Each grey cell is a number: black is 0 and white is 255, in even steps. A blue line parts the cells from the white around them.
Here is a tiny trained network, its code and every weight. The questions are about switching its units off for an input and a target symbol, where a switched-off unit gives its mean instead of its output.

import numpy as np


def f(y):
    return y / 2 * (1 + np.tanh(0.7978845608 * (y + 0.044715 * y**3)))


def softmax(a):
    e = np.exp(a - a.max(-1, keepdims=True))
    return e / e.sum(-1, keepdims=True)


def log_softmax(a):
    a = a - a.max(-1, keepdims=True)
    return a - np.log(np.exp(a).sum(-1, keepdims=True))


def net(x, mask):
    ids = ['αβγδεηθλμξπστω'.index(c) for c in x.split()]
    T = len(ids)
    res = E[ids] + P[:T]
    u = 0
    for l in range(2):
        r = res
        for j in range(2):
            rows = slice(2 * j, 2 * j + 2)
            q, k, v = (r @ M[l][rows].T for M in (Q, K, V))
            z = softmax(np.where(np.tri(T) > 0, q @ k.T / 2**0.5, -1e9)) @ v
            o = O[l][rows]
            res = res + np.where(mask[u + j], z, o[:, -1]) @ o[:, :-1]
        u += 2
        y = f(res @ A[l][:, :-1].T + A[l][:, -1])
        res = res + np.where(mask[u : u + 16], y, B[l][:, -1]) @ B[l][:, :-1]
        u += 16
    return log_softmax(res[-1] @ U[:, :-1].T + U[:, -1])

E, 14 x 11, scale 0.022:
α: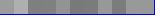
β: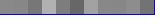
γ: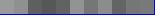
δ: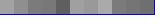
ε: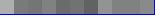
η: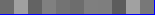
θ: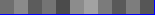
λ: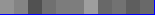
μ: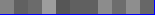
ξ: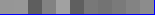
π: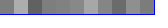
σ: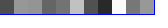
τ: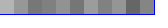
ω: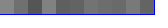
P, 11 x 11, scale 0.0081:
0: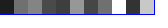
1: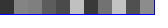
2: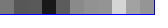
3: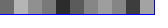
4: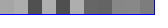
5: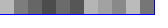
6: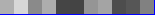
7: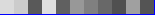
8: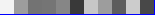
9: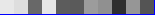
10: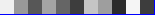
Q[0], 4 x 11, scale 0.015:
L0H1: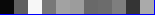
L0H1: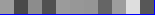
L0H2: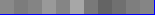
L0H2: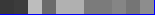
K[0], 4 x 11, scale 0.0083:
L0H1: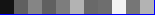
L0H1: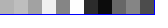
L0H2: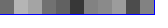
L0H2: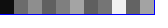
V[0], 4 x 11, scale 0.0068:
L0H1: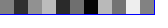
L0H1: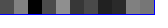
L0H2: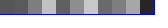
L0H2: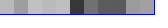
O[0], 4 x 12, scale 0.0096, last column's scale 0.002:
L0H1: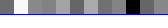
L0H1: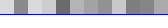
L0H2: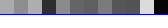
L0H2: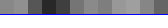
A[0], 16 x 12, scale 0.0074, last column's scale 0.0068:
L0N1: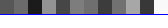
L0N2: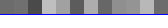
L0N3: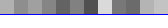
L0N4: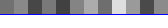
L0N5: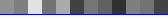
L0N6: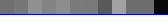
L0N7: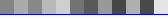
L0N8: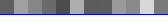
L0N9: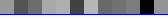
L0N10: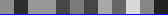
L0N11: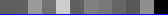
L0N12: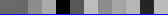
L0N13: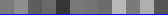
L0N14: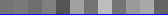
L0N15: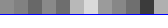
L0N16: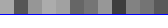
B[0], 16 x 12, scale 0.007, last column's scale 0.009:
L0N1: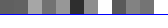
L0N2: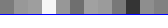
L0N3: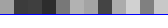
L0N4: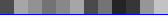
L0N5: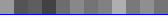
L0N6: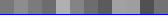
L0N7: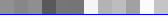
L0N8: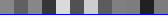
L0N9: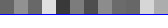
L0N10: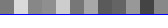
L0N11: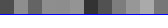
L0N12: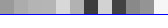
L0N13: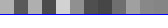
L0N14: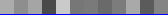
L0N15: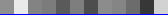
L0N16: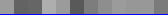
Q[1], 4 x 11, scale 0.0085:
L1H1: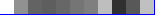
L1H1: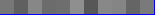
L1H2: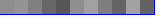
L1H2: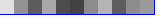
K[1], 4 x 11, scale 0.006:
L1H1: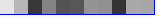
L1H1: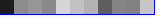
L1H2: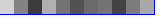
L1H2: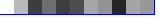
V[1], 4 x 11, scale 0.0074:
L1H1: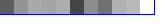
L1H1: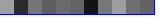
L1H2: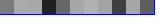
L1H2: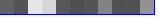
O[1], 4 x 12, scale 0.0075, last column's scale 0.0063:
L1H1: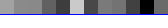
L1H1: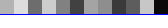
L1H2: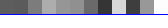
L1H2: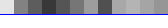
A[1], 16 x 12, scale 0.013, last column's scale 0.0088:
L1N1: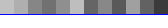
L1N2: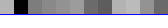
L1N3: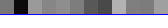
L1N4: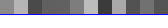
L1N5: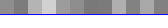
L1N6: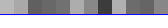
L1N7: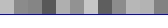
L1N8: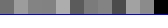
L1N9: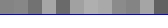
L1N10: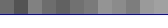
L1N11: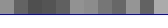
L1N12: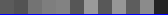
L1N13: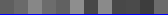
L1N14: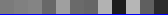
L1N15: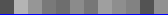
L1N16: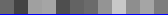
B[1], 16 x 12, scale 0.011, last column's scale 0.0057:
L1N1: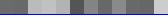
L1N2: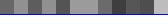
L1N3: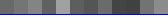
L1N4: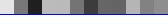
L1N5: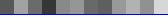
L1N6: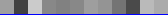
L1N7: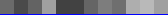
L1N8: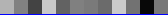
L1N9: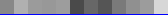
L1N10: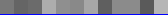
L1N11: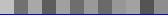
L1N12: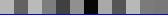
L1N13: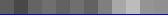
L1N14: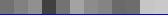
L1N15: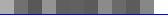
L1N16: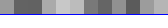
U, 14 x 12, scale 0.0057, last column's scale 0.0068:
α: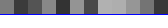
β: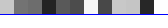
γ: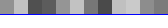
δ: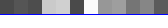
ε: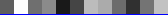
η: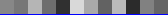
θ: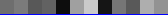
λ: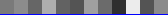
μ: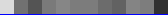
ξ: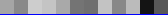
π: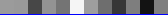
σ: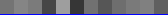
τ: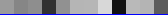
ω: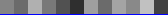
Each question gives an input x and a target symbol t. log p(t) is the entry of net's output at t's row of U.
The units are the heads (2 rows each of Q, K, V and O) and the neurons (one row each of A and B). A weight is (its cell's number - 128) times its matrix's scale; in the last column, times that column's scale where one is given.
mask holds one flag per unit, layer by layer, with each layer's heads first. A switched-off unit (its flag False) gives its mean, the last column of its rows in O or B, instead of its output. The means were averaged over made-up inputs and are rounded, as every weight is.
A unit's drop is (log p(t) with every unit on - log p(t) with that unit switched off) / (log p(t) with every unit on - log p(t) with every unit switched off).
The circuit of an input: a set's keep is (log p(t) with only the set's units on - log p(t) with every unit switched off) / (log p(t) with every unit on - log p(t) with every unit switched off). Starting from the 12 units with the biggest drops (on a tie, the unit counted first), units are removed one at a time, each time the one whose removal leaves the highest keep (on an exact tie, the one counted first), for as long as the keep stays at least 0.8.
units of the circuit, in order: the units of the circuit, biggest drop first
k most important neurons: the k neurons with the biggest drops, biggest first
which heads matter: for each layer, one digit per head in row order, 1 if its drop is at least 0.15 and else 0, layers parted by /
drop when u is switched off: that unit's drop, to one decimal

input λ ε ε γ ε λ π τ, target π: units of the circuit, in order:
L0H1; L1N2
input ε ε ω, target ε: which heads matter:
10 / 01
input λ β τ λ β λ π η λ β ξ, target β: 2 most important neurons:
L0N12; L1N11
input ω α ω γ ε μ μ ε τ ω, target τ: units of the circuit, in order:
L1N14; L0N1
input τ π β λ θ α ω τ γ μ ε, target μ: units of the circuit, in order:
L1N4; L0H1; L0N1; L0H2
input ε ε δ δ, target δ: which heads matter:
10 / 10
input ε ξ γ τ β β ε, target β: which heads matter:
10 / 00
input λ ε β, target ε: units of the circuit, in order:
L0H1; L0N3; L1H1
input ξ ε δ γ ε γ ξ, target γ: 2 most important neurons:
L0N15; L1N5
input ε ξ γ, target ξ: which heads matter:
11 / 00
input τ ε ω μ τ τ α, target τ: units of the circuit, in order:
L0H1; L1N14
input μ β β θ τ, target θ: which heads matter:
10 / 00
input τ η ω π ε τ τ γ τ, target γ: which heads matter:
10 / 01
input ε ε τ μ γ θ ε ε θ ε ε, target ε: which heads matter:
11 / 01
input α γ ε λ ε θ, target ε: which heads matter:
10 / 00
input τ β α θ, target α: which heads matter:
00 / 00
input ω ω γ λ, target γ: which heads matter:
10 / 10
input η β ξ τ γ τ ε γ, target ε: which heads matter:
10 / 00
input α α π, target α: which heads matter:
00 / 10
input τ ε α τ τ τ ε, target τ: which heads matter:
11 / 00
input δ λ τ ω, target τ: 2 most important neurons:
L1N14; L0N12
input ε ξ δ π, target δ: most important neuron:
L0N15
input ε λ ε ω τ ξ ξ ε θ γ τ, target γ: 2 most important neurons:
L1N5; L0N3
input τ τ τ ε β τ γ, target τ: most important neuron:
L1N14
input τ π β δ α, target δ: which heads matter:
10 / 01
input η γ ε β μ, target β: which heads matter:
11 / 01
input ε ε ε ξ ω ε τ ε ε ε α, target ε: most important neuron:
L1N15
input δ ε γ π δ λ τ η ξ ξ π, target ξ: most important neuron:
L1N1
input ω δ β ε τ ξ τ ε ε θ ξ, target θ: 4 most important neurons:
L0N15; L1N2; L0N1; L1N7
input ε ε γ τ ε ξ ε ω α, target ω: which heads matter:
10 / 00
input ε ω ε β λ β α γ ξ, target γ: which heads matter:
10 / 01
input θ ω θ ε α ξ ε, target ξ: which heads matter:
11 / 00
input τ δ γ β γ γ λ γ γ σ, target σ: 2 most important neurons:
L0N8; L1N3
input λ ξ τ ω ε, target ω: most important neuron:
L1N6
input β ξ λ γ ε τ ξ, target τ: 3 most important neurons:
L1N14; L0N1; L0N15
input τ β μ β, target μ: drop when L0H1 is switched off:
0.7
